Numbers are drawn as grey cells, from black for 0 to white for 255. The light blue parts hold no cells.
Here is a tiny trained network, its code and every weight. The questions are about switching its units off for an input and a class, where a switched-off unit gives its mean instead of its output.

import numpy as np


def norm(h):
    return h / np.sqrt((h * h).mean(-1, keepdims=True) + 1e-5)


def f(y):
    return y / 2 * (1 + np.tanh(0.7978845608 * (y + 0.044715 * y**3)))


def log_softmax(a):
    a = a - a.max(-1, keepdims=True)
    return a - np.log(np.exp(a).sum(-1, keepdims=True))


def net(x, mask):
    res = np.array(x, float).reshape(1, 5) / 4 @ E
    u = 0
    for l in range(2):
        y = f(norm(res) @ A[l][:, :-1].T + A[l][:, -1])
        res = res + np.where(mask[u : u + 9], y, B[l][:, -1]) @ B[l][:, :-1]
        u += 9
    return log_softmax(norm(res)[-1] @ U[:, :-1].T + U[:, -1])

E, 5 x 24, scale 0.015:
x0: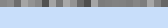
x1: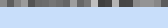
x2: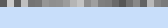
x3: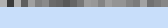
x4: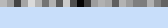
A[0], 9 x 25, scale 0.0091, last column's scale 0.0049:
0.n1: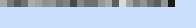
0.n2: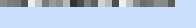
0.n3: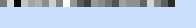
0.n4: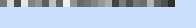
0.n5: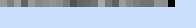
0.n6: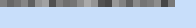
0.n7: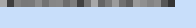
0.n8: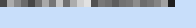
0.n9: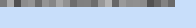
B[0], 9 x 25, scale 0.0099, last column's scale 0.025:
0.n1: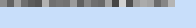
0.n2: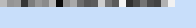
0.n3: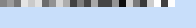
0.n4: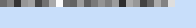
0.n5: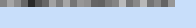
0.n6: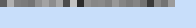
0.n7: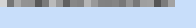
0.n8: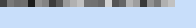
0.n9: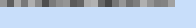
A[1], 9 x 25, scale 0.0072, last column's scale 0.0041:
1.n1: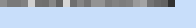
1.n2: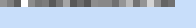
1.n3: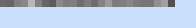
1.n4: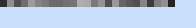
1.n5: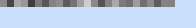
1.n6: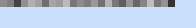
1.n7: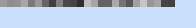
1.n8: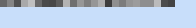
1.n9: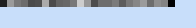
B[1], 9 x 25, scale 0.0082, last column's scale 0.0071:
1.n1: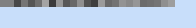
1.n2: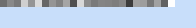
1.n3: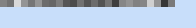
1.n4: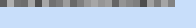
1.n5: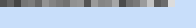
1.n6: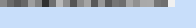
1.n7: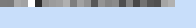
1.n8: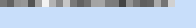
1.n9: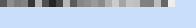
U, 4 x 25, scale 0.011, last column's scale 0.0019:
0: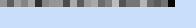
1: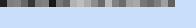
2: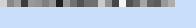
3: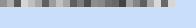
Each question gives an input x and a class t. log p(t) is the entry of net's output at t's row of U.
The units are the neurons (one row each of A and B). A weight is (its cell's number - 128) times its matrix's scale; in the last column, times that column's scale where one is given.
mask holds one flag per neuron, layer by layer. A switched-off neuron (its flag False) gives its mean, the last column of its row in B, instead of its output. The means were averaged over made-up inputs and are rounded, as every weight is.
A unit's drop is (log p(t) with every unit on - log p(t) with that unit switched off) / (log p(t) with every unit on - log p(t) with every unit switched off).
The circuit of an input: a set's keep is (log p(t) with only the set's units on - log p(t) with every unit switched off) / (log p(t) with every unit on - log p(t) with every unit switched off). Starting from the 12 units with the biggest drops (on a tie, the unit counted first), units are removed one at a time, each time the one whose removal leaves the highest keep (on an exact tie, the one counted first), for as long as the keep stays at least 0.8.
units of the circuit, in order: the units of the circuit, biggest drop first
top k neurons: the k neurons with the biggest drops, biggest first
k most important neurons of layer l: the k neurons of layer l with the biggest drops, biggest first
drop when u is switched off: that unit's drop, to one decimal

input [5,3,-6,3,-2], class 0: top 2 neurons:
[0.n2 0.n3]
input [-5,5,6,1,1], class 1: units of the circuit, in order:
[0.n3]
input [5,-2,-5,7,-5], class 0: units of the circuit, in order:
[0.n2 0.n3 0.n8]
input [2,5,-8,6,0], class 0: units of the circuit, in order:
[0.n2 0.n3]
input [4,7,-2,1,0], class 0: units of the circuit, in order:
[0.n3 0.n2]
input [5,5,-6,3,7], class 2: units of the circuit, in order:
[0.n2 0.n4]
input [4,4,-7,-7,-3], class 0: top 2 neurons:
[0.n3 0.n2]
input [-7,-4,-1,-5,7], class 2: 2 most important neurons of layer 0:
[0.n2 0.n1]
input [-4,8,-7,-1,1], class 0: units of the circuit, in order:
[0.n2 0.n3]
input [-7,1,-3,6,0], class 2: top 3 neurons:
[0.n3 0.n4 0.n8]
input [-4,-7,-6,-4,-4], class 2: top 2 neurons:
[0.n4 0.n3]
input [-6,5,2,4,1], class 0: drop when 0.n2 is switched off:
0.2
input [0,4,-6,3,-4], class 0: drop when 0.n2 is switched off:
0.3
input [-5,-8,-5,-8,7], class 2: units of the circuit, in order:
[0.n2]
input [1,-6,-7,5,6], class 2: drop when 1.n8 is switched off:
0.0
